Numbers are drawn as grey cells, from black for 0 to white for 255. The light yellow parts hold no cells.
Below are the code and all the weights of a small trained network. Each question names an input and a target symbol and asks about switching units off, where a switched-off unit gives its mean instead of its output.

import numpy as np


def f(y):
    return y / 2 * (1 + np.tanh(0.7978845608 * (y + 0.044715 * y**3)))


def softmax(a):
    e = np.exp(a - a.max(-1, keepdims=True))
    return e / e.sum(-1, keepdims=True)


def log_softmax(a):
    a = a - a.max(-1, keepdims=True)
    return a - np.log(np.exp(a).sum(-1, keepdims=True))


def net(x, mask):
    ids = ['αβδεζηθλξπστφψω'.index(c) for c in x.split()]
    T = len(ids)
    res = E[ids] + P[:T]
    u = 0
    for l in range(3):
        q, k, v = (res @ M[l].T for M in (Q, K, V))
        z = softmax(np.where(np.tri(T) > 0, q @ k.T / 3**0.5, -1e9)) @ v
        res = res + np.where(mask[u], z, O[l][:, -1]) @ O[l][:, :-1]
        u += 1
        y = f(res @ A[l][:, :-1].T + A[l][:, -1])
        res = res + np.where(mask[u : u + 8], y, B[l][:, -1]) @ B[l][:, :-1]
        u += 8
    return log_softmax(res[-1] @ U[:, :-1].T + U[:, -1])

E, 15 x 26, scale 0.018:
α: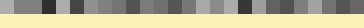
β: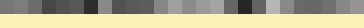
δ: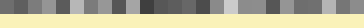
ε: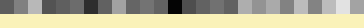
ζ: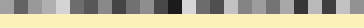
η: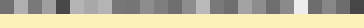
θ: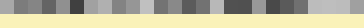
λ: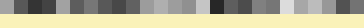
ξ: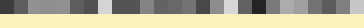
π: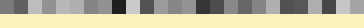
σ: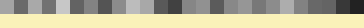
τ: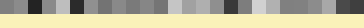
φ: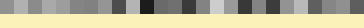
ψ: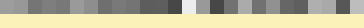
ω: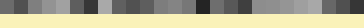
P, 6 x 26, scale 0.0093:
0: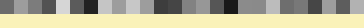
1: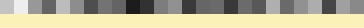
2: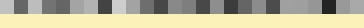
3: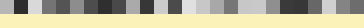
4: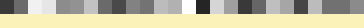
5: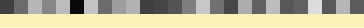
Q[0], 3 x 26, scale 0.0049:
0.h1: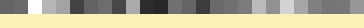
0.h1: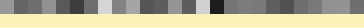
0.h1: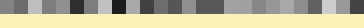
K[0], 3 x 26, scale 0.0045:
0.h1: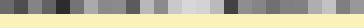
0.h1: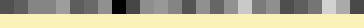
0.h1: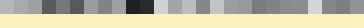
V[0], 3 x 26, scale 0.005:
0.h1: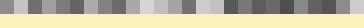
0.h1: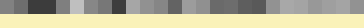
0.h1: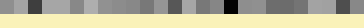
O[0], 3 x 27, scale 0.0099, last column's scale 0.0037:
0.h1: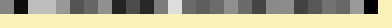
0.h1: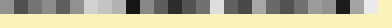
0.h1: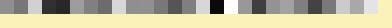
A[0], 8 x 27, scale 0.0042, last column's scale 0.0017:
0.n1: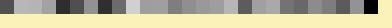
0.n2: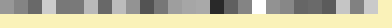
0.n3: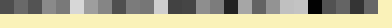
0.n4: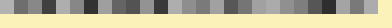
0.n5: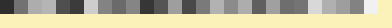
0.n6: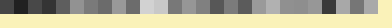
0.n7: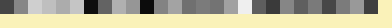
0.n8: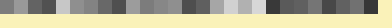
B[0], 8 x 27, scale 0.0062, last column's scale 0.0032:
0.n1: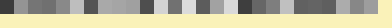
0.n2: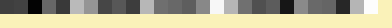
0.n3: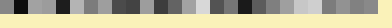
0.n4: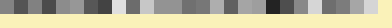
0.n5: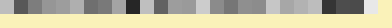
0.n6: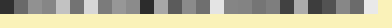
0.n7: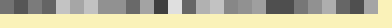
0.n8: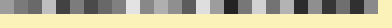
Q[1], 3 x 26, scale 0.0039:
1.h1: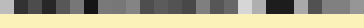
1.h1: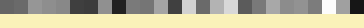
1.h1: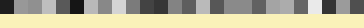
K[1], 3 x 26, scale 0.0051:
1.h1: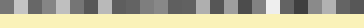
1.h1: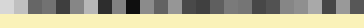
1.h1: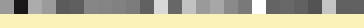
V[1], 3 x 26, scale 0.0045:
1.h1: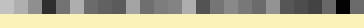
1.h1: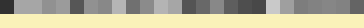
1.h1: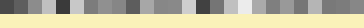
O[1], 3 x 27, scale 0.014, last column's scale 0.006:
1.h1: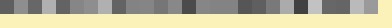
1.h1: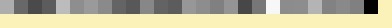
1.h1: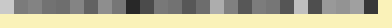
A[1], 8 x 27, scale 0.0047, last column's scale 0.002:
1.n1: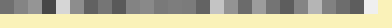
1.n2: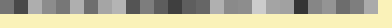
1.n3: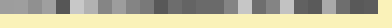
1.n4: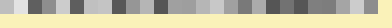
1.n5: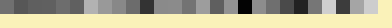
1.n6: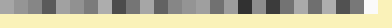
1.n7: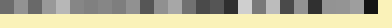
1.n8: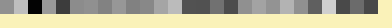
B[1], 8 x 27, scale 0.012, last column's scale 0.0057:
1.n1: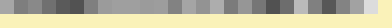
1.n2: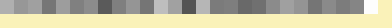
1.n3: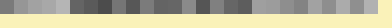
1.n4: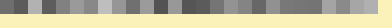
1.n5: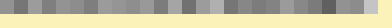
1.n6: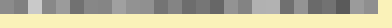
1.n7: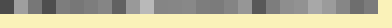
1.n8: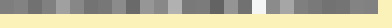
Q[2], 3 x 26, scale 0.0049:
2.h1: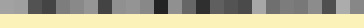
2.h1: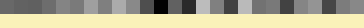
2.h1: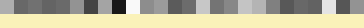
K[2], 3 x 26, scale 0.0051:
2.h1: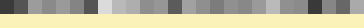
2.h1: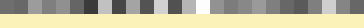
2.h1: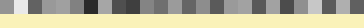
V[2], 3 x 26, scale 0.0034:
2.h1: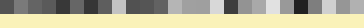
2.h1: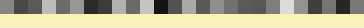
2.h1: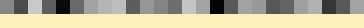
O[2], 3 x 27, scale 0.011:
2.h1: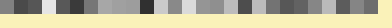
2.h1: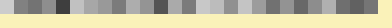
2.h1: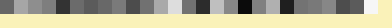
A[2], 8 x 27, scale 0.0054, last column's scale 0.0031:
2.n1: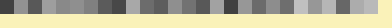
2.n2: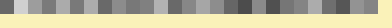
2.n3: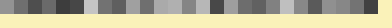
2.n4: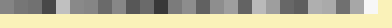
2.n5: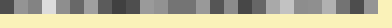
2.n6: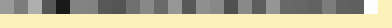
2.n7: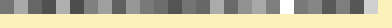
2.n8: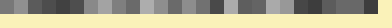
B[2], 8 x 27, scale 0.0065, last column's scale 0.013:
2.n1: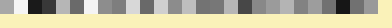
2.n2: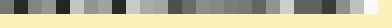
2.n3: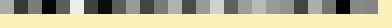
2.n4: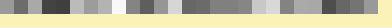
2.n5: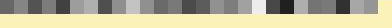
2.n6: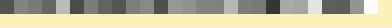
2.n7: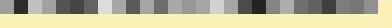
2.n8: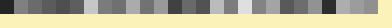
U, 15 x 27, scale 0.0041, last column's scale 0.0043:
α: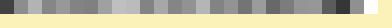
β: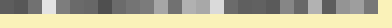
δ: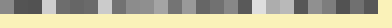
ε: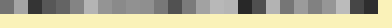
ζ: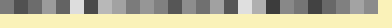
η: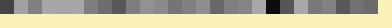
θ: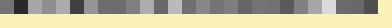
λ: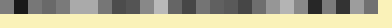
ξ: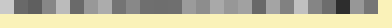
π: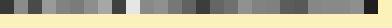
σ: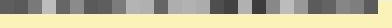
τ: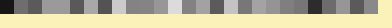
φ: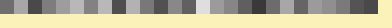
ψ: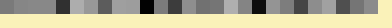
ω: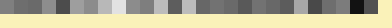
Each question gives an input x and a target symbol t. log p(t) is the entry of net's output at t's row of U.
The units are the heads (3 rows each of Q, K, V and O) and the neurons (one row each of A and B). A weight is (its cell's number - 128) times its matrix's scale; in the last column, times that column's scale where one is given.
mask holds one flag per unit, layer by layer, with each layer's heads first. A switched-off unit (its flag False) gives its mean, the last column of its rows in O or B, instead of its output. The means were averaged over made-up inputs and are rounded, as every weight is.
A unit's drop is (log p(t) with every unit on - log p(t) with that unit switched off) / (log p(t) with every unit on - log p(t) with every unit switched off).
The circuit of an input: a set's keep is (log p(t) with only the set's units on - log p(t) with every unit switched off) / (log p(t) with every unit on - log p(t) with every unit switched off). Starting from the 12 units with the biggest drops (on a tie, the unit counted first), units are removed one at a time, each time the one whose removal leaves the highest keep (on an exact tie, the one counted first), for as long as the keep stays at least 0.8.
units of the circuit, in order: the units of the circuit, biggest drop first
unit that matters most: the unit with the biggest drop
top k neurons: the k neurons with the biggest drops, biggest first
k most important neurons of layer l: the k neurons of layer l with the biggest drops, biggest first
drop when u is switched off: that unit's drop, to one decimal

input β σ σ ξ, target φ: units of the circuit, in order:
2.h1, 1.h1
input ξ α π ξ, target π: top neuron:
1.n1
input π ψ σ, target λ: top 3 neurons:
1.n3, 1.n1, 2.n2
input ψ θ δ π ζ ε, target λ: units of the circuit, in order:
2.h1, 1.h1, 1.n1
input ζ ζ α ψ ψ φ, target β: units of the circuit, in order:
1.h1, 2.h1
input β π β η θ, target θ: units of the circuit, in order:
1.n4, 0.h1
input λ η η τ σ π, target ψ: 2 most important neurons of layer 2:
2.n6, 2.n3
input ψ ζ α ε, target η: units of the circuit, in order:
1.h1, 2.n6, 0.h1, 2.h1
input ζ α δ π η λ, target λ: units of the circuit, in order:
2.h1, 2.n2, 1.h1
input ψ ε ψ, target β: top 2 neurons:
1.n5, 1.n3
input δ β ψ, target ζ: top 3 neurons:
1.n3, 2.n6, 1.n2
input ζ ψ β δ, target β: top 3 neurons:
1.n3, 1.n5, 1.n2
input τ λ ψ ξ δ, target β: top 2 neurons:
1.n3, 0.n2
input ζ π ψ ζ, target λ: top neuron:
1.n2
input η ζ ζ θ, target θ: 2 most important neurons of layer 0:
0.n6, 0.n4
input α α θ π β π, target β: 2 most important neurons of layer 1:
1.n1, 1.n6
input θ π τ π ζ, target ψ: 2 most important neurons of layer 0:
0.n2, 0.n1
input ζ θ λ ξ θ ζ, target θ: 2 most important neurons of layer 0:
0.n7, 0.n6
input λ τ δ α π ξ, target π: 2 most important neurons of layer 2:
2.n8, 2.n5
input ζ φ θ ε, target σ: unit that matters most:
2.h1
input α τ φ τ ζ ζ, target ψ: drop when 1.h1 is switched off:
0.1
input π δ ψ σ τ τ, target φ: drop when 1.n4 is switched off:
0.0
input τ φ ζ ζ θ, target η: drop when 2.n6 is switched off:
0.2
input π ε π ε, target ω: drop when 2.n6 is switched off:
0.3
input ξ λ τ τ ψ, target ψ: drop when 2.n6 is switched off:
0.2
